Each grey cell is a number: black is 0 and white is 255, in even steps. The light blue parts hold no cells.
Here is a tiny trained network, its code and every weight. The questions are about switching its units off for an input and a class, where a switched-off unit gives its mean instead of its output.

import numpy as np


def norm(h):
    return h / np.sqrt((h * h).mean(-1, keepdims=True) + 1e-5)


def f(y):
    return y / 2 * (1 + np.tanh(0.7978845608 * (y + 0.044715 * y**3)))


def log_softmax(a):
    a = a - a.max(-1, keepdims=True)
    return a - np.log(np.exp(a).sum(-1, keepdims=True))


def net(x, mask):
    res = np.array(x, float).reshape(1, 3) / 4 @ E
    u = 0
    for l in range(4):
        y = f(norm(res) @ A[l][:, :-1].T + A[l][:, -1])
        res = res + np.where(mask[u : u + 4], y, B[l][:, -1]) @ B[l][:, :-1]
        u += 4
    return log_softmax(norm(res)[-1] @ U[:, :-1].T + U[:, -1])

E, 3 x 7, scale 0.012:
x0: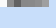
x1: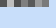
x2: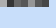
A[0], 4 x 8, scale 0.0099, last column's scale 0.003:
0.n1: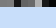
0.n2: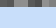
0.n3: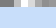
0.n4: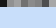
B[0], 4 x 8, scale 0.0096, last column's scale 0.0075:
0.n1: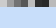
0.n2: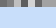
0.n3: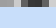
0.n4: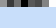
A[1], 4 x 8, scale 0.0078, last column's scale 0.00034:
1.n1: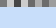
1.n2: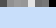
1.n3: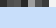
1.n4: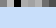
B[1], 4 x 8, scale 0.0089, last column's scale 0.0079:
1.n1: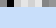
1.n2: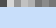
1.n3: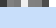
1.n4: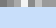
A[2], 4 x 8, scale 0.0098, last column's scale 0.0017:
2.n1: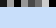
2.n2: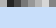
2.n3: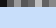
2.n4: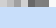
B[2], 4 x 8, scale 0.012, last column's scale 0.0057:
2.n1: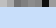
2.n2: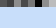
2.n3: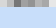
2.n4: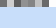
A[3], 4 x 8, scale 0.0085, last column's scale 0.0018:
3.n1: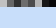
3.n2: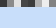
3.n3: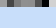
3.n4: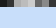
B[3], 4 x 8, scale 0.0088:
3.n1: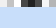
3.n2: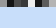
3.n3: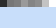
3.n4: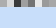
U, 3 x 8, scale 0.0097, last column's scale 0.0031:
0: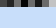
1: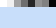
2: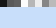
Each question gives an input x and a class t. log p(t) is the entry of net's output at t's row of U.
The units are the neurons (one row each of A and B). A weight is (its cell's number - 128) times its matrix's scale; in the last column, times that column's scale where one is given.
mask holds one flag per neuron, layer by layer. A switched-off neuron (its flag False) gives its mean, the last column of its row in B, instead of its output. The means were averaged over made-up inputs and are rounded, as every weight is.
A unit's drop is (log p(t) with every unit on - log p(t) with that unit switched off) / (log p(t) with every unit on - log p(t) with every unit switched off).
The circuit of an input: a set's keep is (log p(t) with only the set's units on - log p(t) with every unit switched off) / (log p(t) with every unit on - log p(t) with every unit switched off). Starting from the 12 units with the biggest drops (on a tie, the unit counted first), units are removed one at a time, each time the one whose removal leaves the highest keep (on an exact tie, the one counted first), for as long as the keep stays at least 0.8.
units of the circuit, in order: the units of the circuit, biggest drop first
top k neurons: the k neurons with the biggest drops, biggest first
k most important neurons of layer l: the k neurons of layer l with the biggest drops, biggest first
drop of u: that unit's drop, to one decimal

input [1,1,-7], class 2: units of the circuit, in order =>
3.n1
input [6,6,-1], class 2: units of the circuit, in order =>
0.n4, 1.n1
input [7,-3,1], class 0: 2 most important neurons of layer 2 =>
2.n2, 2.n3
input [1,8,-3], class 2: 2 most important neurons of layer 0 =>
0.n3, 0.n4
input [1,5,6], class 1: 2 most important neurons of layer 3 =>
3.n1, 3.n2
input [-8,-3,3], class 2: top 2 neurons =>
1.n3, 3.n4
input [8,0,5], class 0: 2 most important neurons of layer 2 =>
2.n2, 2.n3
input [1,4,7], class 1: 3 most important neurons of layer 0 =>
0.n4, 0.n2, 0.n3
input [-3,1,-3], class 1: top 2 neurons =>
2.n1, 2.n3
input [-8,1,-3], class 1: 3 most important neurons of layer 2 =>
2.n1, 2.n3, 2.n2
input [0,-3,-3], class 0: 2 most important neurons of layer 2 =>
2.n3, 2.n1
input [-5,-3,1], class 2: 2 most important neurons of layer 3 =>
3.n4, 3.n1
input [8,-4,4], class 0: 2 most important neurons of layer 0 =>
0.n3, 0.n1
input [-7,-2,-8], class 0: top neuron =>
3.n2
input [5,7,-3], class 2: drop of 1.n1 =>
0.2
